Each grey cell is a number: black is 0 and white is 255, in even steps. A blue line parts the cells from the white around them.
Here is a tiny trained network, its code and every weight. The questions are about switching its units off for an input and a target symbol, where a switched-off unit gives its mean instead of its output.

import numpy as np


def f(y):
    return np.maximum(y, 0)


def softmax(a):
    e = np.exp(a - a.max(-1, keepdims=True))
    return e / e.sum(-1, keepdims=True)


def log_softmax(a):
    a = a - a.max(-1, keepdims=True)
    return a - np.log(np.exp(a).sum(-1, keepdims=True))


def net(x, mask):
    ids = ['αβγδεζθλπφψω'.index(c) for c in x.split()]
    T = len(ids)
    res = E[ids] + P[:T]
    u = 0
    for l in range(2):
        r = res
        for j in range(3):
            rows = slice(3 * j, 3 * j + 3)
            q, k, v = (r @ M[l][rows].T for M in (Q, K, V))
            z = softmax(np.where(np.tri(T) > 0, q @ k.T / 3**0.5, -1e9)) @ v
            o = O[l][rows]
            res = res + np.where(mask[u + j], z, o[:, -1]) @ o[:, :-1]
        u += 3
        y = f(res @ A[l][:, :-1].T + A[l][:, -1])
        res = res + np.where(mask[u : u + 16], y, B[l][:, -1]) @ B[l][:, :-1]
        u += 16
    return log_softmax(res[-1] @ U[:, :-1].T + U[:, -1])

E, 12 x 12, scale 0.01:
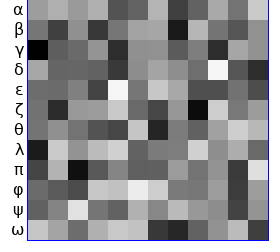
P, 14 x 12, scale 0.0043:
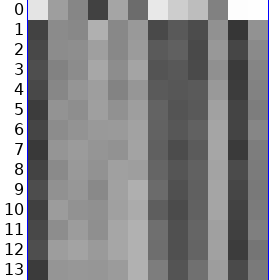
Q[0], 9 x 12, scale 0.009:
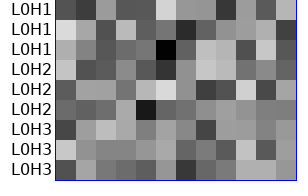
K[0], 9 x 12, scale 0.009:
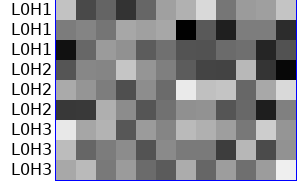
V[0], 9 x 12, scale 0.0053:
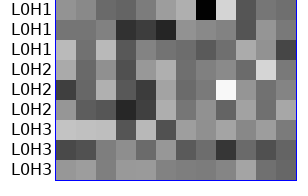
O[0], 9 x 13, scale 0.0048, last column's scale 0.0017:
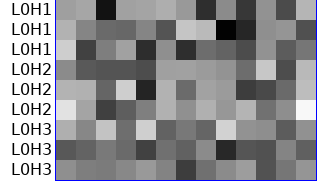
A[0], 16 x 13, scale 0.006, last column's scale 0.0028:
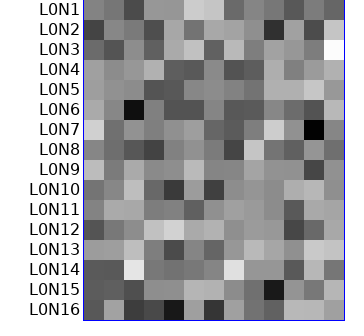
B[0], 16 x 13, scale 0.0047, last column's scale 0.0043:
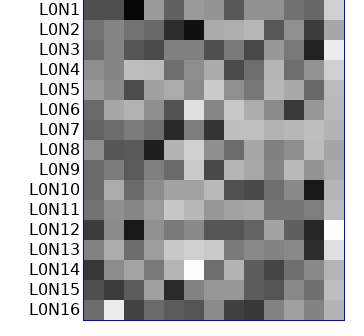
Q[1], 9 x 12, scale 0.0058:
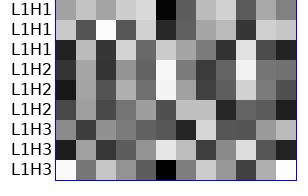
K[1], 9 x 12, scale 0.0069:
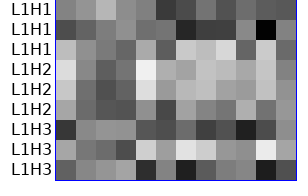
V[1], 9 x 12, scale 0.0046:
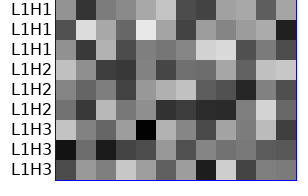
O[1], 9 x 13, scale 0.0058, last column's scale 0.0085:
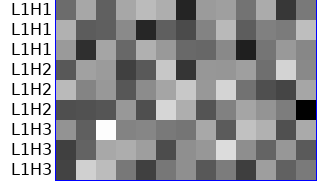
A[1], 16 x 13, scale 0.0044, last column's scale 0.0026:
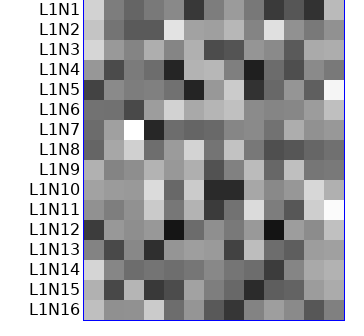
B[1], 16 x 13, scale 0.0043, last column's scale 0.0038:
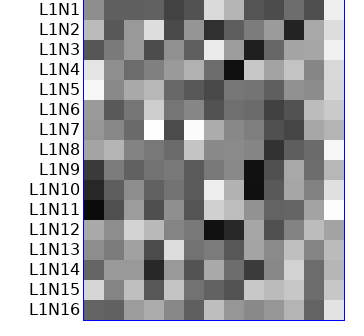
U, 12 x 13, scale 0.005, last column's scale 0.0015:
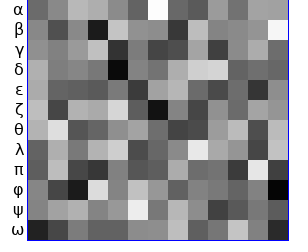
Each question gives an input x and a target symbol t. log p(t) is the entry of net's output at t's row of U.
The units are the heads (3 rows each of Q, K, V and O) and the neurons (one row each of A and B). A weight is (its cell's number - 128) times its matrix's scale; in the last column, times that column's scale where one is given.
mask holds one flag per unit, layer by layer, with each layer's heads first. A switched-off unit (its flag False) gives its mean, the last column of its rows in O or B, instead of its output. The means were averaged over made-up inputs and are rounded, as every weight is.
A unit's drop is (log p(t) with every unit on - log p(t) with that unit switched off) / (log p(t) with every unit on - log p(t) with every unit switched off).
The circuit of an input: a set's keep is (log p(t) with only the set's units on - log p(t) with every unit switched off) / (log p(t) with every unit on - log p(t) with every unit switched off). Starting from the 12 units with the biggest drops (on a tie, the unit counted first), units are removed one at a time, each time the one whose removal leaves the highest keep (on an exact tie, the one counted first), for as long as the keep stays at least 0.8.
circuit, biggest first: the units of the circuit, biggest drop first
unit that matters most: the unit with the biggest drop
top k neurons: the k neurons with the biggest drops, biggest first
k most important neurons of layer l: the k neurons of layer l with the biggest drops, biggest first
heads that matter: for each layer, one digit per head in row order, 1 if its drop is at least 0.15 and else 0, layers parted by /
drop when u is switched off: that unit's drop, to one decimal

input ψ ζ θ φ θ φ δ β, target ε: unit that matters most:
L1H2
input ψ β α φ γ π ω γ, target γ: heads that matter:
000 / 100
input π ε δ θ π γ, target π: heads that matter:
110 / 011
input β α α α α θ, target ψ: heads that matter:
110 / 111
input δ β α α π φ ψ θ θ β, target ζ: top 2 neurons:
(L0N7, L1N2)
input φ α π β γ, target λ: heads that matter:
100 / 101
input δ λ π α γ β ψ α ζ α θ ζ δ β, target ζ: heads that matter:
010 / 011
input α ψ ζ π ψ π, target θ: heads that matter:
001 / 001
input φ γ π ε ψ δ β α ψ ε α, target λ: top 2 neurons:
(L0N12, L0N1)
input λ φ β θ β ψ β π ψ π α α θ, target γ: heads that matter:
011 / 101
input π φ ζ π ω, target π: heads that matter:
000 / 011
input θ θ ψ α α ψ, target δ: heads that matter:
010 / 101
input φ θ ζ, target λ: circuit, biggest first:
(L0H1, L1H3, L1H1, L0N12)
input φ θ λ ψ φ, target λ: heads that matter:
100 / 101
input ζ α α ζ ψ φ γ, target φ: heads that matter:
110 / 011
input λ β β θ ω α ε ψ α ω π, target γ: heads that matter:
011 / 101
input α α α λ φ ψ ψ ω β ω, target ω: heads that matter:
100 / 000
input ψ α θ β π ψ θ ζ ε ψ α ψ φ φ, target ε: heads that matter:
101 / 110
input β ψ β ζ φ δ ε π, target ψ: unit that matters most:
L1H1
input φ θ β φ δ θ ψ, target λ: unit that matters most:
L0H1
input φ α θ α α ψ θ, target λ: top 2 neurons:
(L0N12, L0N1)
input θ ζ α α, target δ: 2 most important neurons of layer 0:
(L0N16, L0N10)
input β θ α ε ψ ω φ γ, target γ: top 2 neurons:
(L1N12, L0N15)
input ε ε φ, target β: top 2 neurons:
(L0N2, L1N13)
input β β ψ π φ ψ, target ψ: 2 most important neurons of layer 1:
(L1N8, L1N7)
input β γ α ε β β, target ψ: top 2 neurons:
(L0N6, L1N8)
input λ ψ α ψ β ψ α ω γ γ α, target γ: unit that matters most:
L1H3
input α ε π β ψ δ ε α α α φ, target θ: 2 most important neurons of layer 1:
(L1N4, L1N11)
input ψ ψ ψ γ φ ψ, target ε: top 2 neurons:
(L1N1, L0N13)
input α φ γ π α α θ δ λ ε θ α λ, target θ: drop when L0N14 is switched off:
0.0
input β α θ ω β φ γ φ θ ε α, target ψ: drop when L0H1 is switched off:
0.2
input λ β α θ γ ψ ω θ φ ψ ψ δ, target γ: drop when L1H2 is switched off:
0.1
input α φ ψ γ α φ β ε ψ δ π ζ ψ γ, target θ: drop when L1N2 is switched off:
0.1
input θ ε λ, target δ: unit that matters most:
L1H1
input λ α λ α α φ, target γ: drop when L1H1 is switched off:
0.3
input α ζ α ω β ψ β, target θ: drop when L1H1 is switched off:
0.2
